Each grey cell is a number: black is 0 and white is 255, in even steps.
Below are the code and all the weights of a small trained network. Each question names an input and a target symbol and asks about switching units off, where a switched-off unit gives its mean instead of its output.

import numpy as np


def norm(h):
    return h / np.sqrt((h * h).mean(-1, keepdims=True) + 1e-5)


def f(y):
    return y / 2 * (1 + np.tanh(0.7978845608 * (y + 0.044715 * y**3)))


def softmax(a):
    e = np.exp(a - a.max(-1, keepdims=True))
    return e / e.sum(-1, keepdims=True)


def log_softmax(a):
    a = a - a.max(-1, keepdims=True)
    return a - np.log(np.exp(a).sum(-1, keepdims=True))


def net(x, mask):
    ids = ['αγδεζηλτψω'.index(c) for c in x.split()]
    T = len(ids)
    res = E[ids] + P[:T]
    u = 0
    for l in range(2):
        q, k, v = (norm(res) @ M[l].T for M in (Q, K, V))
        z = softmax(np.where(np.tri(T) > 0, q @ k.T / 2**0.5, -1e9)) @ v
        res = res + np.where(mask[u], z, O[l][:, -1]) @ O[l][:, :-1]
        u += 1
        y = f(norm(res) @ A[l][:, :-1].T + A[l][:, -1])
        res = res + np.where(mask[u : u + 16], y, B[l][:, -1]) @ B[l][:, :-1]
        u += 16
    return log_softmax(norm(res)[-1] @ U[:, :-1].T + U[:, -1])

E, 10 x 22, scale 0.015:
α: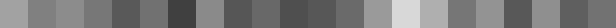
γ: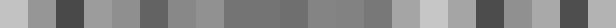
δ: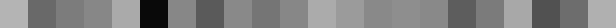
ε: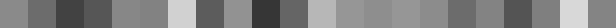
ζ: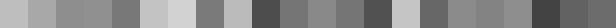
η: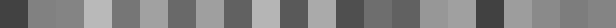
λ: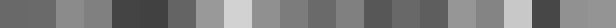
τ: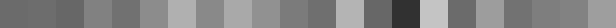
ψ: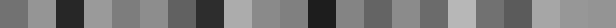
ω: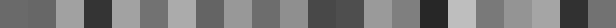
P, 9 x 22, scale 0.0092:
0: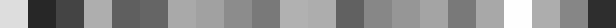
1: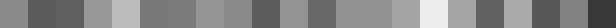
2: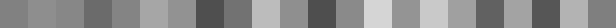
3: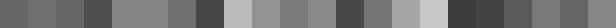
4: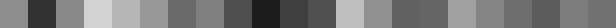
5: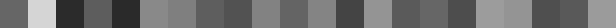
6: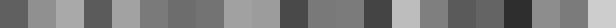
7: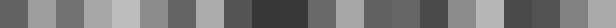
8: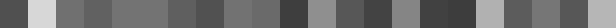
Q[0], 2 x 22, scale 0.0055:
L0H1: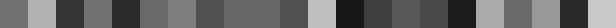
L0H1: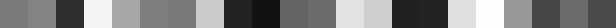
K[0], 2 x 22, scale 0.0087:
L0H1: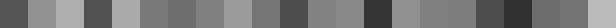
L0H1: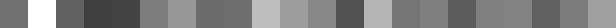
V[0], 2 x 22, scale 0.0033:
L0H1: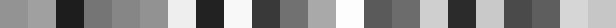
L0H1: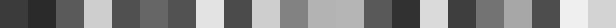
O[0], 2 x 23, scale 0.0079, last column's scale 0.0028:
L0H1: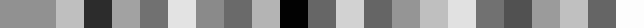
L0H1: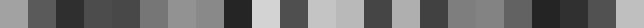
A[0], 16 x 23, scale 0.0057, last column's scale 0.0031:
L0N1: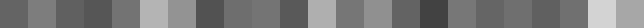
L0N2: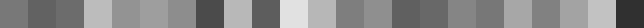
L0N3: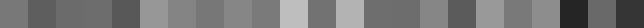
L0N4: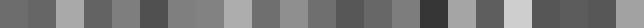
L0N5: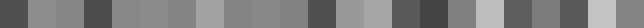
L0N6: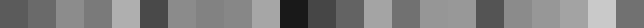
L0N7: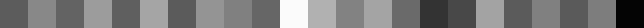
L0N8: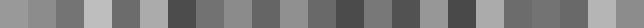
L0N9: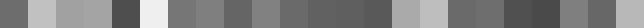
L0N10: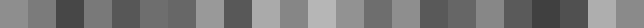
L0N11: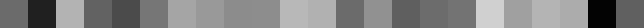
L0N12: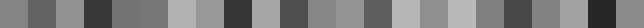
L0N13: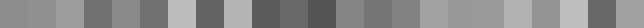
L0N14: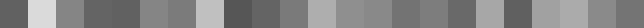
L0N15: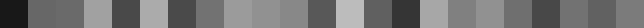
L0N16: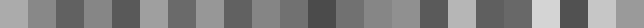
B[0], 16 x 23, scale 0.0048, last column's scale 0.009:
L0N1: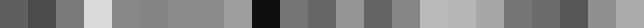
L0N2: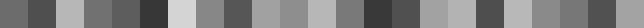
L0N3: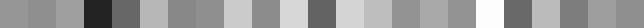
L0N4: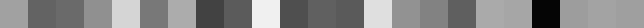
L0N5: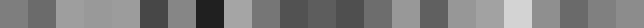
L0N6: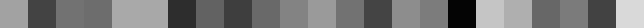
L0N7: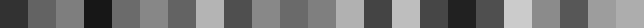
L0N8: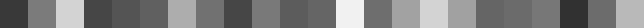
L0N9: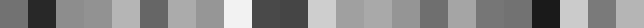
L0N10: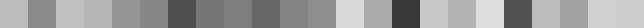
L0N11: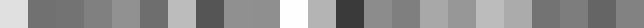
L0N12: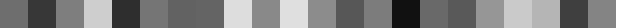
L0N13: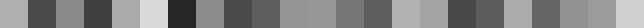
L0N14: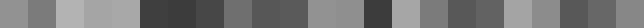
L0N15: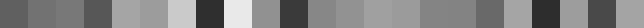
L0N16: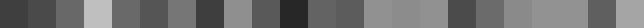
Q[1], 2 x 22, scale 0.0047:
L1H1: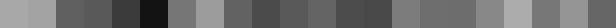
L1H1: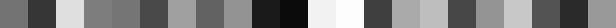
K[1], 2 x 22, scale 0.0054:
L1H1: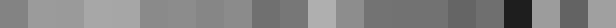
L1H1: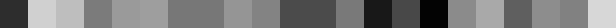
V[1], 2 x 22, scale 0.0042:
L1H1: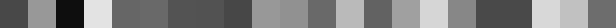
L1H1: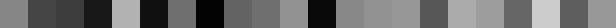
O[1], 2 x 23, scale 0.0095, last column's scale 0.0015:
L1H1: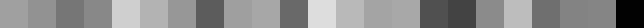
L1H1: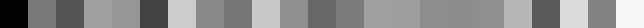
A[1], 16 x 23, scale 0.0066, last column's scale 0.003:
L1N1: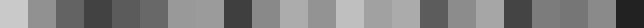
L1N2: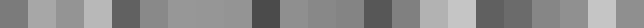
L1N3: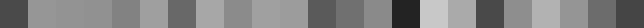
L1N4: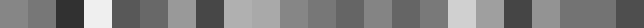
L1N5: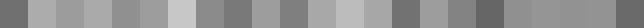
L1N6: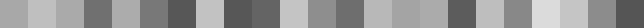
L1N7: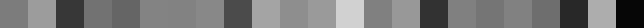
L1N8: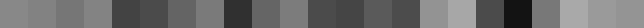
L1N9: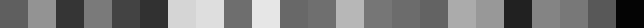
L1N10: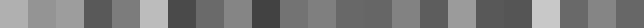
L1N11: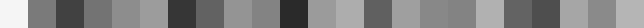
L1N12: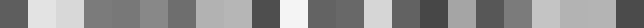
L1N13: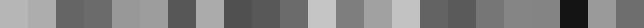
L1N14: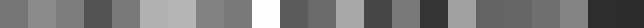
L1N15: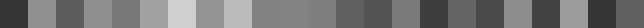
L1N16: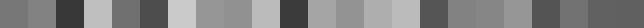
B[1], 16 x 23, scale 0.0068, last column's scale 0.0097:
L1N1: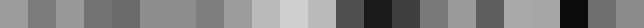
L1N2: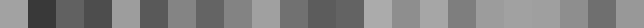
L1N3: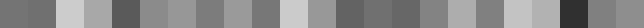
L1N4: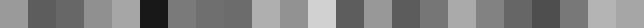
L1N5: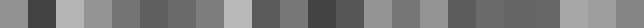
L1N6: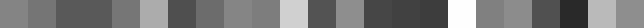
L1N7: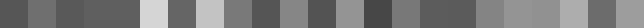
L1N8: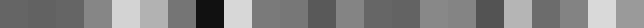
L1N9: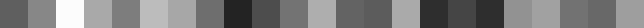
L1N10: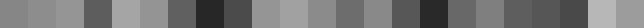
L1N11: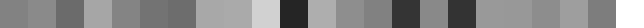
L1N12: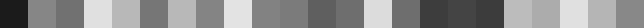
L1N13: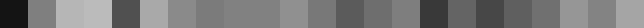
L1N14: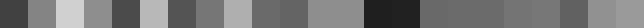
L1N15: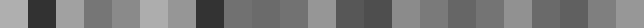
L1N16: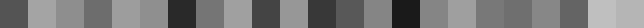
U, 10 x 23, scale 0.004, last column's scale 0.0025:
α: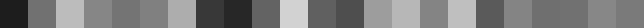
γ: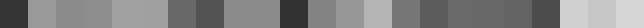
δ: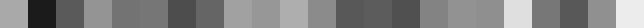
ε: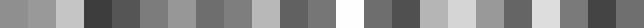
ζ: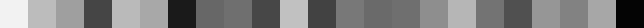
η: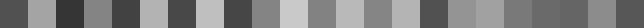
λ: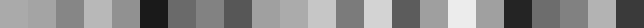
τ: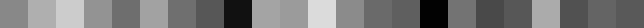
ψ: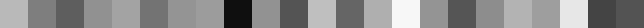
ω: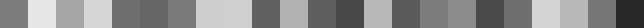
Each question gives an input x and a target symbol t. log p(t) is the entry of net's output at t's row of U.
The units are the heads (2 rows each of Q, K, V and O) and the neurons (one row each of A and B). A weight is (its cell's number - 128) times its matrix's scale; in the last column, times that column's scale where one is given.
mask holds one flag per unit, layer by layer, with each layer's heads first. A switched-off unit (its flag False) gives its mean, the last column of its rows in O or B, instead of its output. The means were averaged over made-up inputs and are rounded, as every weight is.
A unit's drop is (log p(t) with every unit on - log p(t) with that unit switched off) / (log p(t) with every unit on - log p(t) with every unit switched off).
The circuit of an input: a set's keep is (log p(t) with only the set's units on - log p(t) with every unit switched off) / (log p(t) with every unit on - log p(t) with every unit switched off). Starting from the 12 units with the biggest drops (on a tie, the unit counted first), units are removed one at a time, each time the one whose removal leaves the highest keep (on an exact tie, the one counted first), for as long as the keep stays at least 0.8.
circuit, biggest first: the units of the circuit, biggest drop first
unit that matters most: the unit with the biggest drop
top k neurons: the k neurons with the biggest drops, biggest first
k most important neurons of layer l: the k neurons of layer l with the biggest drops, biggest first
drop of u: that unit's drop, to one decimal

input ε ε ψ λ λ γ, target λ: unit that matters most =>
L1N4
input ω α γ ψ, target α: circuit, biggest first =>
(L0H1 L1N11 L0N8 L0N12)
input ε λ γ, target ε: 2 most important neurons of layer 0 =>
(L0N9 L0N1)
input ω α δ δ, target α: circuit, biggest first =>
(L1N11 L1H1)
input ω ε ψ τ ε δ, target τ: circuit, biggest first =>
(L0H1 L1N9)
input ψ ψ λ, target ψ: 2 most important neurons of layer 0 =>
(L0N13 L0N6)
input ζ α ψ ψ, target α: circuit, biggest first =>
(L0H1 L1N11 L0N8)
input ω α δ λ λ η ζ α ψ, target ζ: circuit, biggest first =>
(L0H1 L0N13 L1N6 L0N12)
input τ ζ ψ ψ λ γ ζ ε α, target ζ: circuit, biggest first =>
(L0H1 L1N6 L0N13)
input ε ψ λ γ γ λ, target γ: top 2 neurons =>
(L0N4 L0N12)
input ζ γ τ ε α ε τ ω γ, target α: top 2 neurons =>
(L1N9 L0N12)
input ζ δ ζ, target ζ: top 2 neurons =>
(L0N13 L1N10)
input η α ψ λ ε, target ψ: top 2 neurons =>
(L0N10 L1N16)
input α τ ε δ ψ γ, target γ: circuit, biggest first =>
(L1H1)
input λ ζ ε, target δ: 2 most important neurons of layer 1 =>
(L1N8 L1N2)
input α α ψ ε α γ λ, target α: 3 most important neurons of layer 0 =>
(L0N8 L0N12 L0N4)
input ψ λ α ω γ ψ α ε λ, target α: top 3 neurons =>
(L1N11 L0N8 L0N12)
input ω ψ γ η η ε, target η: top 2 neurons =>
(L0N7 L1N7)
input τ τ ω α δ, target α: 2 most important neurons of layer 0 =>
(L0N8 L0N2)
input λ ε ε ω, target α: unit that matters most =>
L1H1
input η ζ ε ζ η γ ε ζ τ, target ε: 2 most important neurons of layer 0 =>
(L0N9 L0N12)
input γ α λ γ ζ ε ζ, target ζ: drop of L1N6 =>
0.1
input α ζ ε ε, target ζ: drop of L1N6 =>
0.2
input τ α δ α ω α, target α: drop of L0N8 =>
0.4
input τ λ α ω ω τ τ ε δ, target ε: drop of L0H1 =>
0.7
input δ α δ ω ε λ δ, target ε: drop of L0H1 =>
1.0
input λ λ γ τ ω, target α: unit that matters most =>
L1N11
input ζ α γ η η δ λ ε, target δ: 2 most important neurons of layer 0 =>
(L0N12 L0N7)
